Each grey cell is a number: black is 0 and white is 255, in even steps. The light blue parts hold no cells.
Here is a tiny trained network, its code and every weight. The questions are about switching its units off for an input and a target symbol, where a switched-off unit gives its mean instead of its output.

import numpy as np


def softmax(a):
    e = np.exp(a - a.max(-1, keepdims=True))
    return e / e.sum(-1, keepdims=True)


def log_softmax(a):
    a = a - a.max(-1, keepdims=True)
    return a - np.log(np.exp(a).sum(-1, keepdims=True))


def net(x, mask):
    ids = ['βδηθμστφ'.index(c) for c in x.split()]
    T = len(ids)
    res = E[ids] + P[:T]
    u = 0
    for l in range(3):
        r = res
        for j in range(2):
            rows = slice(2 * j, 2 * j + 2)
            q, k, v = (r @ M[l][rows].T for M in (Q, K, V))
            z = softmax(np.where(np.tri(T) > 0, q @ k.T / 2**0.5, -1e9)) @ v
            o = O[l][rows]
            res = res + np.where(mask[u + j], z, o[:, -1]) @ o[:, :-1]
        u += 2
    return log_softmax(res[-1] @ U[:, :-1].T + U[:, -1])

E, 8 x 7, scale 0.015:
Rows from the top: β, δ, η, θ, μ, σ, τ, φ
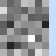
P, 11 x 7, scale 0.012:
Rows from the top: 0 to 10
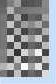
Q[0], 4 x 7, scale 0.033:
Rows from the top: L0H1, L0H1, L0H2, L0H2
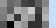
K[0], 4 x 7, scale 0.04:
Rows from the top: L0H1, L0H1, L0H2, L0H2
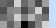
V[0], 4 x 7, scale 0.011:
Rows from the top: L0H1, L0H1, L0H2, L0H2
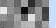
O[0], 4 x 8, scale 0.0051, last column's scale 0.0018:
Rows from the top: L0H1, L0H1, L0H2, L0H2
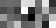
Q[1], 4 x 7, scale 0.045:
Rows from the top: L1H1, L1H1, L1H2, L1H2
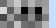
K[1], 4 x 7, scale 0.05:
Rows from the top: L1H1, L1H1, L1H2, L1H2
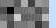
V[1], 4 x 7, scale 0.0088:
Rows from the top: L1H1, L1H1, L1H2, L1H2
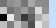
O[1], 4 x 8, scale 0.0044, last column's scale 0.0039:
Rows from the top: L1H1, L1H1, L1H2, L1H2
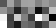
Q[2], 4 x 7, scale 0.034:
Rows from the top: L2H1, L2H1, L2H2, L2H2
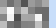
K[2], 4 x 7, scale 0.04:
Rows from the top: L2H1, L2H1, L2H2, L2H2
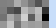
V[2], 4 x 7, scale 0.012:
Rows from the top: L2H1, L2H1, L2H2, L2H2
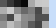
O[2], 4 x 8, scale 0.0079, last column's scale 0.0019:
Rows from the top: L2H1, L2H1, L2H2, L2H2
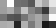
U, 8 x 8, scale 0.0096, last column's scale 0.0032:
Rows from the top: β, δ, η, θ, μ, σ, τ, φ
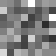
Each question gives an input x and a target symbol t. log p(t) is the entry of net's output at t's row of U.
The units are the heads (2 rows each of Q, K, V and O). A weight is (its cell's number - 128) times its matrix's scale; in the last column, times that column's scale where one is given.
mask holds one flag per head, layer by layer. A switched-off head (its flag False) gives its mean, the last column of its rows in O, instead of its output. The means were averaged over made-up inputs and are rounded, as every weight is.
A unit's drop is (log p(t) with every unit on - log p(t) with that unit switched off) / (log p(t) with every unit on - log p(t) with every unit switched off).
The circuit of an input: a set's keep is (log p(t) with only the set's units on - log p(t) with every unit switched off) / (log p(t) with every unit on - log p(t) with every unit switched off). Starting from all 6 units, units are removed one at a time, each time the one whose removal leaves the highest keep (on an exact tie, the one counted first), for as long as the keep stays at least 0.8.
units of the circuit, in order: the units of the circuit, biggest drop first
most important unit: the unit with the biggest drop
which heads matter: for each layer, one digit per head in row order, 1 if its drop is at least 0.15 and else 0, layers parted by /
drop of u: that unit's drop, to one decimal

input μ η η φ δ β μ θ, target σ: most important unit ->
L0H1
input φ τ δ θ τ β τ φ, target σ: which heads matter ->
11 / 00 / 00
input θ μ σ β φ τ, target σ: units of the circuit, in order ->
L0H1, L2H2
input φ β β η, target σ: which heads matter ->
10 / 00 / 00
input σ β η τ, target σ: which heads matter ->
10 / 00 / 00
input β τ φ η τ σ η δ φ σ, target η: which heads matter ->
11 / 00 / 00
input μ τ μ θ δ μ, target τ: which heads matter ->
00 / 00 / 11
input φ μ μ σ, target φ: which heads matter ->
00 / 01 / 00
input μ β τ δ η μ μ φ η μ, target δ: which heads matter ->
00 / 11 / 00
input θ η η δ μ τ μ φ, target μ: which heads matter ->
00 / 00 / 10
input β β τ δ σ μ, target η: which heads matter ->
10 / 00 / 01
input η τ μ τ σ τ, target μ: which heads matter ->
00 / 00 / 10
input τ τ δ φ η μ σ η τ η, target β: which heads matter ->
10 / 00 / 00
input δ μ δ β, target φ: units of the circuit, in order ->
L1H2
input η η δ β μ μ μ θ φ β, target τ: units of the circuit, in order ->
L2H1, L2H2
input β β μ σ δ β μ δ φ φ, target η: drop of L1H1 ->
0.1
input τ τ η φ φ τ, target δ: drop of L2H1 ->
0.0
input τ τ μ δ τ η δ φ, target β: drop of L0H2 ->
0.2
